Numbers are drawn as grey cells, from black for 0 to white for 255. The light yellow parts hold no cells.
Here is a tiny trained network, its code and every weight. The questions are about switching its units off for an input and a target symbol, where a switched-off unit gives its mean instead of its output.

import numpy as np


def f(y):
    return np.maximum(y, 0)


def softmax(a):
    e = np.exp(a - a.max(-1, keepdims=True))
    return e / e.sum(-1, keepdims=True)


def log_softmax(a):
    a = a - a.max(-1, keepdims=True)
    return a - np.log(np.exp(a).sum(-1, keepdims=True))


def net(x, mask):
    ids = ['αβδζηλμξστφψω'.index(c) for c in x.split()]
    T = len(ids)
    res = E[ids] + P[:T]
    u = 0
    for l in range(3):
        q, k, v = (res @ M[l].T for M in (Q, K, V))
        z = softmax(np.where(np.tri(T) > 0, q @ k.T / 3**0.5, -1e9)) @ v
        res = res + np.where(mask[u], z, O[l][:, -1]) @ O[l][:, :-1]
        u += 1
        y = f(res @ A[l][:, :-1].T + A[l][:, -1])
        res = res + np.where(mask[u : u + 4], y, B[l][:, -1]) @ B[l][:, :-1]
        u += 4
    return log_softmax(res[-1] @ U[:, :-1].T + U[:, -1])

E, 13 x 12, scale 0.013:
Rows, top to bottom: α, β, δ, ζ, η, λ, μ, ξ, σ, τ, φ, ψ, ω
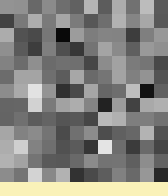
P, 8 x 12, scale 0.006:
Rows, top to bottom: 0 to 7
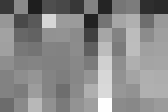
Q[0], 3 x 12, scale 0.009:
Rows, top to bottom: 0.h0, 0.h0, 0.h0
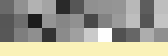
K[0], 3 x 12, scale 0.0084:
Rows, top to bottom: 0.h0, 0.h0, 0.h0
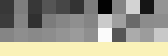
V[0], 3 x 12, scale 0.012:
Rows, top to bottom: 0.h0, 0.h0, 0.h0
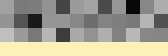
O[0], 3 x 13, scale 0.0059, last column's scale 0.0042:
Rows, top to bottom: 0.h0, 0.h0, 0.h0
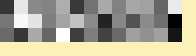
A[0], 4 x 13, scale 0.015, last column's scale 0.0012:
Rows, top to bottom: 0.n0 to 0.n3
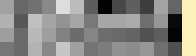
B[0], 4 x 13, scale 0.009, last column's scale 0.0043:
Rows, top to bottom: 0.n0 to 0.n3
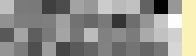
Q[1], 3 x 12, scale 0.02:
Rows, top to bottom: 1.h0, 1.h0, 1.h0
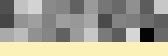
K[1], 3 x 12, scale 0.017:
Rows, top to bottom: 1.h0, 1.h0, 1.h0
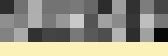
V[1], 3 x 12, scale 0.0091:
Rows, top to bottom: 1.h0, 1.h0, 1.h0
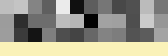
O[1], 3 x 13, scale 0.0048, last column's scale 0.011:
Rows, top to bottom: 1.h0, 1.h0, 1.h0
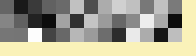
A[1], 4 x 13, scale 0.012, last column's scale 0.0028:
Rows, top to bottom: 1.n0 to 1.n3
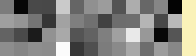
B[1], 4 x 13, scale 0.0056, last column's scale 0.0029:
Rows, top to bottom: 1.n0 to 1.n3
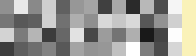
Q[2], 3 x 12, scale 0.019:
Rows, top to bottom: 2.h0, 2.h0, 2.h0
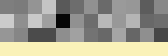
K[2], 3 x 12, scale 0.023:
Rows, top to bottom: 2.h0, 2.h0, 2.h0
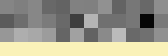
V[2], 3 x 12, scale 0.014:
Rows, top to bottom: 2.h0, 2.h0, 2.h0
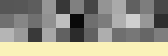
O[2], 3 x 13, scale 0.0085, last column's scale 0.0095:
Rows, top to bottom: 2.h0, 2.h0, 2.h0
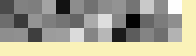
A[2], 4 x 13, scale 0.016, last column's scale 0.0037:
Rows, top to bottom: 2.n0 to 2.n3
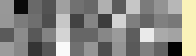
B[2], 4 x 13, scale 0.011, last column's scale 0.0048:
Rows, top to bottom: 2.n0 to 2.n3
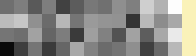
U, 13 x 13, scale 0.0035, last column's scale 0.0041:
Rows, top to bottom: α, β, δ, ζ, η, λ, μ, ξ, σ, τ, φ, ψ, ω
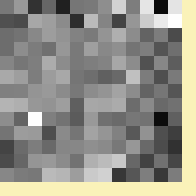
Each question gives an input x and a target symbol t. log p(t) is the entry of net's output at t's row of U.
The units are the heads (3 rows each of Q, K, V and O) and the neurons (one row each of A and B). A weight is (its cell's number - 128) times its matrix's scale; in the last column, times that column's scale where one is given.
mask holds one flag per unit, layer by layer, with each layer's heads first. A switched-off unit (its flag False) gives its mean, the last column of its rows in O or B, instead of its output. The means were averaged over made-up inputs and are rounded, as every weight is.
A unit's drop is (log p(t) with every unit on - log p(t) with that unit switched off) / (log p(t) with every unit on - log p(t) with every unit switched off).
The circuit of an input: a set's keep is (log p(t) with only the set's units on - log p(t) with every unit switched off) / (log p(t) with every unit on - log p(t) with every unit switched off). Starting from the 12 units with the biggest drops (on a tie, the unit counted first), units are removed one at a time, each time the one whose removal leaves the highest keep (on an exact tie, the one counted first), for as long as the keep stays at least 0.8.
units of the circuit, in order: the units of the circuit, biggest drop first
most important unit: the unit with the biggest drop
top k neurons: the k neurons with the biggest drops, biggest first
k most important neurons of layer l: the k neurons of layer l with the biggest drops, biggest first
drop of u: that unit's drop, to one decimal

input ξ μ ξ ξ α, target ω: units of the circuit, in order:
(2.h0 1.h0 0.h0)
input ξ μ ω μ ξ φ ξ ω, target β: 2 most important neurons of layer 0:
(0.n1 0.n2)
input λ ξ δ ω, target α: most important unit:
1.n2
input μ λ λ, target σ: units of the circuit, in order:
(1.h0 0.h0)
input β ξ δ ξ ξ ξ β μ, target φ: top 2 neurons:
(2.n3 0.n2)
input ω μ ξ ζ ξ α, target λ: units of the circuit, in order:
(2.h0 0.h0 0.n1 0.n2)
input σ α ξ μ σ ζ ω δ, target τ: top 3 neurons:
(2.n1 2.n3 0.n2)
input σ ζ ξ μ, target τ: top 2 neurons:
(2.n1 2.n3)
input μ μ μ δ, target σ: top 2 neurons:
(1.n0 0.n1)
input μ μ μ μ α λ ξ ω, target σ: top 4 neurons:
(1.n0 0.n1 1.n2 2.n0)
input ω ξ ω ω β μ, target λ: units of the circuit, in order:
(2.h0 0.h0 0.n1)
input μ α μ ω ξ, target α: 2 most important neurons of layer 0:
(0.n0 0.n1)
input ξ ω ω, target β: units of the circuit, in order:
(1.h0 2.n2)
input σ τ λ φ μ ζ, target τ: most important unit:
2.n1
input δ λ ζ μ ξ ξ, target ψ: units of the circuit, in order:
(0.h0 1.h0 2.h0 1.n3)
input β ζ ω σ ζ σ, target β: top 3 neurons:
(2.n2 0.n0 0.n3)
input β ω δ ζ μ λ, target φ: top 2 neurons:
(2.n3 0.n1)
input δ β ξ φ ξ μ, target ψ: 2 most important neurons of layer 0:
(0.n1 0.n3)
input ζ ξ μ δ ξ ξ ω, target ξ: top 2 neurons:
(2.n1 0.n2)
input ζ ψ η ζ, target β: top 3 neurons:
(2.n2 0.n3 0.n0)
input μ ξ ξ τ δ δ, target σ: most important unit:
1.h0
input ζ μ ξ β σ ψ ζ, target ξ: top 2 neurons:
(2.n1 0.n2)
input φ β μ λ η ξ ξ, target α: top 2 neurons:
(1.n0 0.n1)
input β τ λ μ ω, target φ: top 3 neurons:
(2.n3 0.n1 0.n2)
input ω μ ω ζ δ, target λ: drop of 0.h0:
0.8
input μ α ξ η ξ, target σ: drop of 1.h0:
1.1
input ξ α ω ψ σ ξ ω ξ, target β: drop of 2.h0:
-0.1
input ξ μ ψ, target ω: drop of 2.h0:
0.8
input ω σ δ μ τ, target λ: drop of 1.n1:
0.0
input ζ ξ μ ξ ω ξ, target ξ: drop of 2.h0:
1.0
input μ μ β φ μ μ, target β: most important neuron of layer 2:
(2.n0)
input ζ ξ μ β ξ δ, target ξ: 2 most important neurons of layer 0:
(0.n2 0.n3)
